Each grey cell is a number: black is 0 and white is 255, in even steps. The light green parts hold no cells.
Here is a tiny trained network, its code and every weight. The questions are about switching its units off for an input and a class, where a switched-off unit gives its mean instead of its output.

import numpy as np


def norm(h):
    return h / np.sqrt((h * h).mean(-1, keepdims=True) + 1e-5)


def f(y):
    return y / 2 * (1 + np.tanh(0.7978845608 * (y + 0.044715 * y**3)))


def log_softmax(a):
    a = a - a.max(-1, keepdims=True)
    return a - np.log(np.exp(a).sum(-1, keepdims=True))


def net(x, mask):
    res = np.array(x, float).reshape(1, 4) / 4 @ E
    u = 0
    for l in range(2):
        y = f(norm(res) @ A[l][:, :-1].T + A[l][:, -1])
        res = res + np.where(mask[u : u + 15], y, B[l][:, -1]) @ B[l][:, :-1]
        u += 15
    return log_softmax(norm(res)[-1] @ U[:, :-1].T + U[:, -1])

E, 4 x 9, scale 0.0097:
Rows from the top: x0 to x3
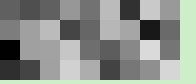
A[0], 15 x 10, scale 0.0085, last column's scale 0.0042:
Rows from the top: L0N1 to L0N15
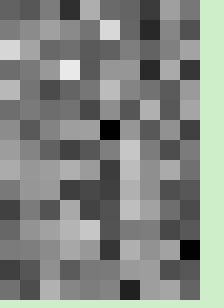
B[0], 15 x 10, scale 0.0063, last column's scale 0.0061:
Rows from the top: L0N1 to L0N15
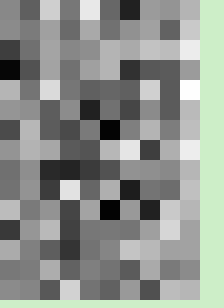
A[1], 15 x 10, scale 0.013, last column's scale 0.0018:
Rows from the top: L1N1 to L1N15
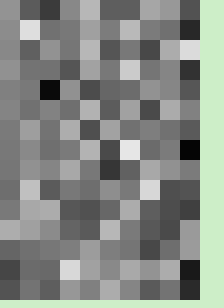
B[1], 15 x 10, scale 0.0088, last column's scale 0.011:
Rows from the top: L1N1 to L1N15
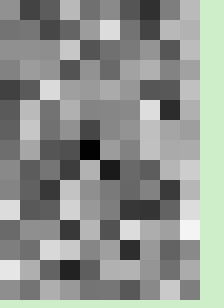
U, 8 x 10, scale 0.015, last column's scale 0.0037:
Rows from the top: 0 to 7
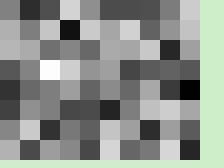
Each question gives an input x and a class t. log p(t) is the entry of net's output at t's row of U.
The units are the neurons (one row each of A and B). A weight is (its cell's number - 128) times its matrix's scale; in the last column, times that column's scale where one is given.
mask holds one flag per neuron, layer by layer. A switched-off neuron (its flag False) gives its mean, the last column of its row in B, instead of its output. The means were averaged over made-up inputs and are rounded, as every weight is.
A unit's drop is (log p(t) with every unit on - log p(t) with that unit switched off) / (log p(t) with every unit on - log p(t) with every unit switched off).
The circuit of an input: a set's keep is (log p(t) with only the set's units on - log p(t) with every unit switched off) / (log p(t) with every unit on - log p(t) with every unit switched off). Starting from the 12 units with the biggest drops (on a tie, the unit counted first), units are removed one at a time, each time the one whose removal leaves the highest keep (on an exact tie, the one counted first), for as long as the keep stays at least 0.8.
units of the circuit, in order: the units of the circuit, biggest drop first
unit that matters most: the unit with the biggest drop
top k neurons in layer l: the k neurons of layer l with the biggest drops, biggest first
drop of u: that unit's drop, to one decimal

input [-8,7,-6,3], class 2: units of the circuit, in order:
[L1N6, L1N3]
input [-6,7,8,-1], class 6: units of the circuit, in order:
[L1N2, L0N5]
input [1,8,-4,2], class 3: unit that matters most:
L0N1
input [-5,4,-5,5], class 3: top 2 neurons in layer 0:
[L0N1, L0N4]
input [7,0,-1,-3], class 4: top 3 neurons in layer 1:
[L1N5, L1N14, L1N11]
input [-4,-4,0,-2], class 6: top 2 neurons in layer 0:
[L0N8, L0N10]
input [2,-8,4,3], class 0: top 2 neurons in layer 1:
[L1N1, L1N12]
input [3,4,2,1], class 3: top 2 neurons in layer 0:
[L0N4, L0N3]
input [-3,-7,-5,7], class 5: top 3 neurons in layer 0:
[L0N7, L0N10, L0N13]
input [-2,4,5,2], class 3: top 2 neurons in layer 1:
[L1N12, L1N13]
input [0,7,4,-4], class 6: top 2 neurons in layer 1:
[L1N11, L1N7]
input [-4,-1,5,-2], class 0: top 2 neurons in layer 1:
[L1N11, L1N12]
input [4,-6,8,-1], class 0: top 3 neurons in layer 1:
[L1N1, L1N12, L1N10]
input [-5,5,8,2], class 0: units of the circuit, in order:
[L1N11]
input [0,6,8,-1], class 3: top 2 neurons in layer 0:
[L0N7, L0N9]
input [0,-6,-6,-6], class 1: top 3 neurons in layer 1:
[L1N12, L1N6, L1N3]
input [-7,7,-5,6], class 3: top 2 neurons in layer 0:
[L0N4, L0N1]
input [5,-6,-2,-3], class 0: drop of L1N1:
0.1
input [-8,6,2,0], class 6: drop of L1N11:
0.2
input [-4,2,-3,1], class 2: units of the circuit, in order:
[L1N6]
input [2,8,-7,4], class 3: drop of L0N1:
0.2
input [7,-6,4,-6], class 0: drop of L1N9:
0.1
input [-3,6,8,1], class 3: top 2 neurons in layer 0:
[L0N4, L0N7]
